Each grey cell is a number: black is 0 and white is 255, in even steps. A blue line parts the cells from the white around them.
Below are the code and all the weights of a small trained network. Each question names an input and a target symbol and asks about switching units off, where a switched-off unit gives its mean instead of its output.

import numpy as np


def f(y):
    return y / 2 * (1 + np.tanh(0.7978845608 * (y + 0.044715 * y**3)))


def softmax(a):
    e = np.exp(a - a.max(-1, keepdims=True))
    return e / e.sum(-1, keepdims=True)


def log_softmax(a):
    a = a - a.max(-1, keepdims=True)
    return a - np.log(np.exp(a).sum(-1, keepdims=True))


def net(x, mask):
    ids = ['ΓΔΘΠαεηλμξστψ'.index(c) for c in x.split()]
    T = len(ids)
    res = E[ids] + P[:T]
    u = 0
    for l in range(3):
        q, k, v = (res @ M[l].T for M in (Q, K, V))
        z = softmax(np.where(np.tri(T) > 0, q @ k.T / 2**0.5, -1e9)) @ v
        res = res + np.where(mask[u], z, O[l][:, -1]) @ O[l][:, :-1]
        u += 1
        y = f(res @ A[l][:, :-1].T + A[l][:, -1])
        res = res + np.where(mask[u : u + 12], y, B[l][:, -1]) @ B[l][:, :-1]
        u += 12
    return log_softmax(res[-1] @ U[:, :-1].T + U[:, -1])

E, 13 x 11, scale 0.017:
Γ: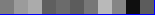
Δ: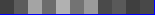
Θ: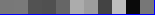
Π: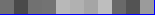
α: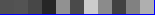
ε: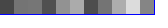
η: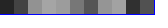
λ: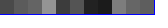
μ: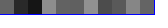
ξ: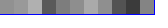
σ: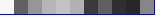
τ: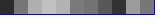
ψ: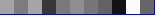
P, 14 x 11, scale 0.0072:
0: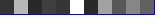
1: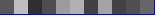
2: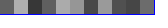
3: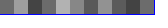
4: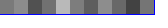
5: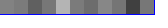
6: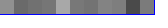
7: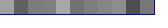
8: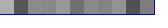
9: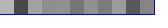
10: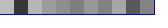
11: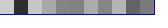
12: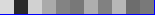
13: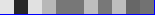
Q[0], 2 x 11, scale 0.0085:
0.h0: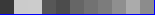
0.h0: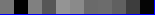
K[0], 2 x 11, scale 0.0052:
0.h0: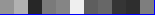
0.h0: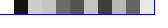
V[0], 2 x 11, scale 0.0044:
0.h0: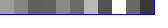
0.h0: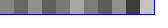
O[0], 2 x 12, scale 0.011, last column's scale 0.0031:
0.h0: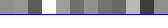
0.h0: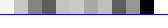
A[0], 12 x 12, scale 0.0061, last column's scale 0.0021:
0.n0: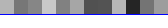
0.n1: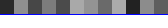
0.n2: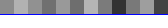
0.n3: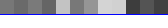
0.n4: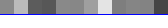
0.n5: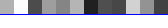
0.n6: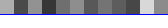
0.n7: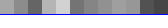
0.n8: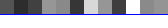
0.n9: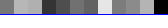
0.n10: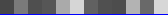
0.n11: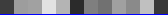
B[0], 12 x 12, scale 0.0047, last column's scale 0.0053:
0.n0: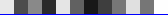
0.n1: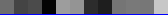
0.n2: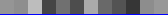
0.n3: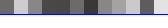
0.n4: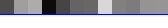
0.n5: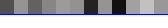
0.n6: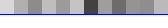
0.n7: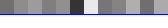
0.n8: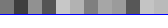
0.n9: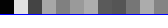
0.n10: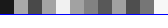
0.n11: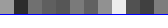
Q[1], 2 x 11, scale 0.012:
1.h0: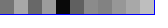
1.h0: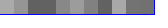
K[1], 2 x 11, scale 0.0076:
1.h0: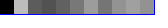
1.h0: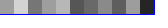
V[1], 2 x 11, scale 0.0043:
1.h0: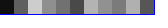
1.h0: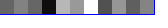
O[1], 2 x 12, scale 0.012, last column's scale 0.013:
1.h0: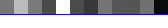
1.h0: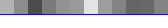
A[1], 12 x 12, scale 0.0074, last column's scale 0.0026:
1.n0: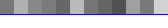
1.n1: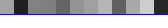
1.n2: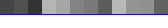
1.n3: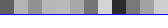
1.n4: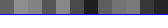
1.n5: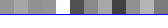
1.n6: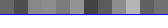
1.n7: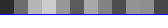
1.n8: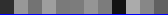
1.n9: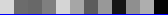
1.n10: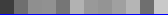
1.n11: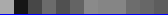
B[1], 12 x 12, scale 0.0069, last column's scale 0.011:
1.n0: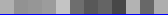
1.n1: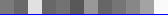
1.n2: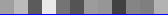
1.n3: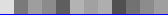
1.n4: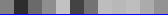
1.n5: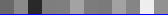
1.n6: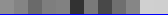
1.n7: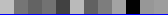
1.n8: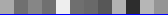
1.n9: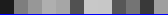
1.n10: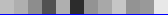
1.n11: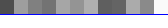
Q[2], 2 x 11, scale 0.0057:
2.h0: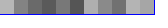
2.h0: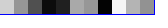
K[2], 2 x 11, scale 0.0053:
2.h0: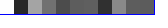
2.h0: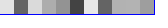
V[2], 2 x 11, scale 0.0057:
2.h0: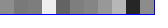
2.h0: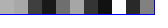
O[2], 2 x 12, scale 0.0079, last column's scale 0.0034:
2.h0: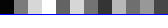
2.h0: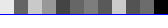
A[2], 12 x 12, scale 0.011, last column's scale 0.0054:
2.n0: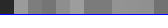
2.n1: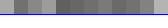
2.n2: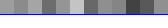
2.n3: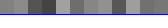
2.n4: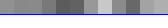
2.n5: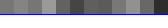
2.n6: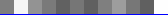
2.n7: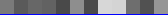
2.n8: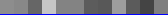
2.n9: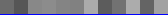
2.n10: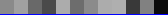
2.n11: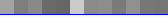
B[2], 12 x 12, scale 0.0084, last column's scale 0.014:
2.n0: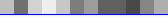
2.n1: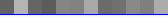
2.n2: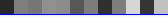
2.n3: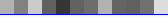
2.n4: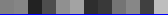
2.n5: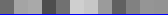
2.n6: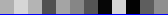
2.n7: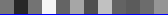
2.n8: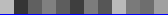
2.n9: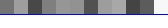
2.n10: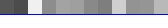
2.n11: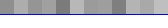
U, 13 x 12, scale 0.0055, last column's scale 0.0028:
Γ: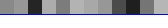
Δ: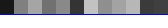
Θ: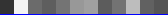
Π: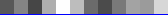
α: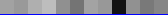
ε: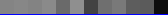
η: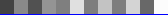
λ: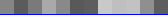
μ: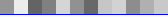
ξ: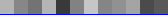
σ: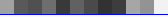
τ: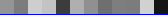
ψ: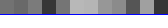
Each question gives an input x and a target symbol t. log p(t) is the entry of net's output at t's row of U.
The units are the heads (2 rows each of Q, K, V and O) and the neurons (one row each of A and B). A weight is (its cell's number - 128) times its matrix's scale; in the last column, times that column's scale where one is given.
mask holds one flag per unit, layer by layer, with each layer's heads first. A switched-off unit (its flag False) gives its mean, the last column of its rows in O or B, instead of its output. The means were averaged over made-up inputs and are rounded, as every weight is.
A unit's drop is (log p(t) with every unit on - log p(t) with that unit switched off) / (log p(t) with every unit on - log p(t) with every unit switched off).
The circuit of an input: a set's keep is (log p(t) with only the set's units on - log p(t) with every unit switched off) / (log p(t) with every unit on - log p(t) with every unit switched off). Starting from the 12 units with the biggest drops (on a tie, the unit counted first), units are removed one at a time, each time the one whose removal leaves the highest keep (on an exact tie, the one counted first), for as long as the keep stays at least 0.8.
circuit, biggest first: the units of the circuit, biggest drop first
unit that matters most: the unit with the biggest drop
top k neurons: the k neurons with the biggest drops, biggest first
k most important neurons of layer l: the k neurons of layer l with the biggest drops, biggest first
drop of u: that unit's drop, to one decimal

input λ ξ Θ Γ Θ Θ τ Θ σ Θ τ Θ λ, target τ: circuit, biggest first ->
2.h0, 2.n4
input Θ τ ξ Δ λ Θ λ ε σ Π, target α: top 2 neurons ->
1.n9, 2.n0
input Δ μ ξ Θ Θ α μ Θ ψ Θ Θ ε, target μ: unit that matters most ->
1.n10
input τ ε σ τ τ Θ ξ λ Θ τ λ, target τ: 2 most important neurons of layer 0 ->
0.n6, 0.n1
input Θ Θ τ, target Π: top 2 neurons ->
1.n8, 2.n2
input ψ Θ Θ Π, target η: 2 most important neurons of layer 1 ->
1.n6, 1.n2
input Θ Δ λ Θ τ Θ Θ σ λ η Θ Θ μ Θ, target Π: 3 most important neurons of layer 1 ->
1.n1, 1.n2, 1.n7
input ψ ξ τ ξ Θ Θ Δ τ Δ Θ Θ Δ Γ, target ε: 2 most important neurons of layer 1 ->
1.n11, 1.n1
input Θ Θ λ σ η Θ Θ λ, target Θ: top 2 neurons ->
1.n10, 2.n5
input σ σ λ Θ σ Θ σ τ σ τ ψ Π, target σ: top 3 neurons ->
1.n10, 1.n1, 2.n4
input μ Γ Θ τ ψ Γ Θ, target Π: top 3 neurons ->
0.n0, 0.n10, 0.n1
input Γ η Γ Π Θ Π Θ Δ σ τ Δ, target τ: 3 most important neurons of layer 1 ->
1.n10, 1.n9, 1.n7
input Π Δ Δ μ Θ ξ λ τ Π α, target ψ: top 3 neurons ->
0.n8, 2.n2, 1.n2
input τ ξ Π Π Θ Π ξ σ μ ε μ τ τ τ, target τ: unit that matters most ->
2.h0
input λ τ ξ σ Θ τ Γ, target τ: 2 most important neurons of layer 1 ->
1.n10, 1.n9
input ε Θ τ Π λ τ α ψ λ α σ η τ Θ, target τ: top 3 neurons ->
1.n9, 1.n10, 1.n7
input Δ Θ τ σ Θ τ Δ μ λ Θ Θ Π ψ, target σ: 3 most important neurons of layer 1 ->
1.n10, 1.n6, 1.n1
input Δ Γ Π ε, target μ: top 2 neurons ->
0.n10, 2.n6
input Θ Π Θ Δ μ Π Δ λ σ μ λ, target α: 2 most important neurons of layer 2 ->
2.n0, 2.n4
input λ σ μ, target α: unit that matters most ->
2.h0
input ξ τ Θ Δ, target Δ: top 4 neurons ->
2.n2, 2.n10, 1.n2, 2.n4
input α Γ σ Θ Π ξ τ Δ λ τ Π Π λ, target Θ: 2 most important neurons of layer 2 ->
2.n5, 2.n9
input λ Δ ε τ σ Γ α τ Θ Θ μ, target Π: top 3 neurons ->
1.n1, 1.n9, 2.n9
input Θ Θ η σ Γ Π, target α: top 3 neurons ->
2.n0, 1.n9, 2.n3
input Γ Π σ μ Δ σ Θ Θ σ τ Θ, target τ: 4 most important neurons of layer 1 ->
1.n10, 1.n9, 1.n7, 1.n8
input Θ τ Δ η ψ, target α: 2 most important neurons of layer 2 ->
2.n3, 2.n9
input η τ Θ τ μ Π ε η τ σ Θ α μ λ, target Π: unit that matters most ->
2.h0
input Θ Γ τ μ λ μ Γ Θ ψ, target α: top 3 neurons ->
1.n3, 0.n5, 1.n0
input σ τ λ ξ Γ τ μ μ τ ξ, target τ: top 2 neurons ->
1.n7, 0.n6
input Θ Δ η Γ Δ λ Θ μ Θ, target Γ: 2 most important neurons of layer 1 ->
1.n10, 1.n1
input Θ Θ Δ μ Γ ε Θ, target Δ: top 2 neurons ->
0.n4, 0.n1
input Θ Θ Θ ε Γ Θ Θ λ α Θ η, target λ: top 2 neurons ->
1.n4, 2.n7
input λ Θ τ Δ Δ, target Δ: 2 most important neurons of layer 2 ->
2.n2, 2.n10
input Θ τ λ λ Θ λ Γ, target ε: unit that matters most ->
2.n6
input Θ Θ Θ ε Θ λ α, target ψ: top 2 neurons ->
2.n2, 0.n8
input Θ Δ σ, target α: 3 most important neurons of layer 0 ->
0.n5, 0.n6, 0.n1
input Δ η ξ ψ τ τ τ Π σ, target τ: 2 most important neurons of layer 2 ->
2.n4, 2.n2
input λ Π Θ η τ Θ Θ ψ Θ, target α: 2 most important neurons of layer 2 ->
2.n3, 2.n0
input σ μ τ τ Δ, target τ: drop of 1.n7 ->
0.2
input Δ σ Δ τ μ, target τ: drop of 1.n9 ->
0.9
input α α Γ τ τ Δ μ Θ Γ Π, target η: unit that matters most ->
1.n6
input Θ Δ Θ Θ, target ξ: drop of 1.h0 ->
0.3
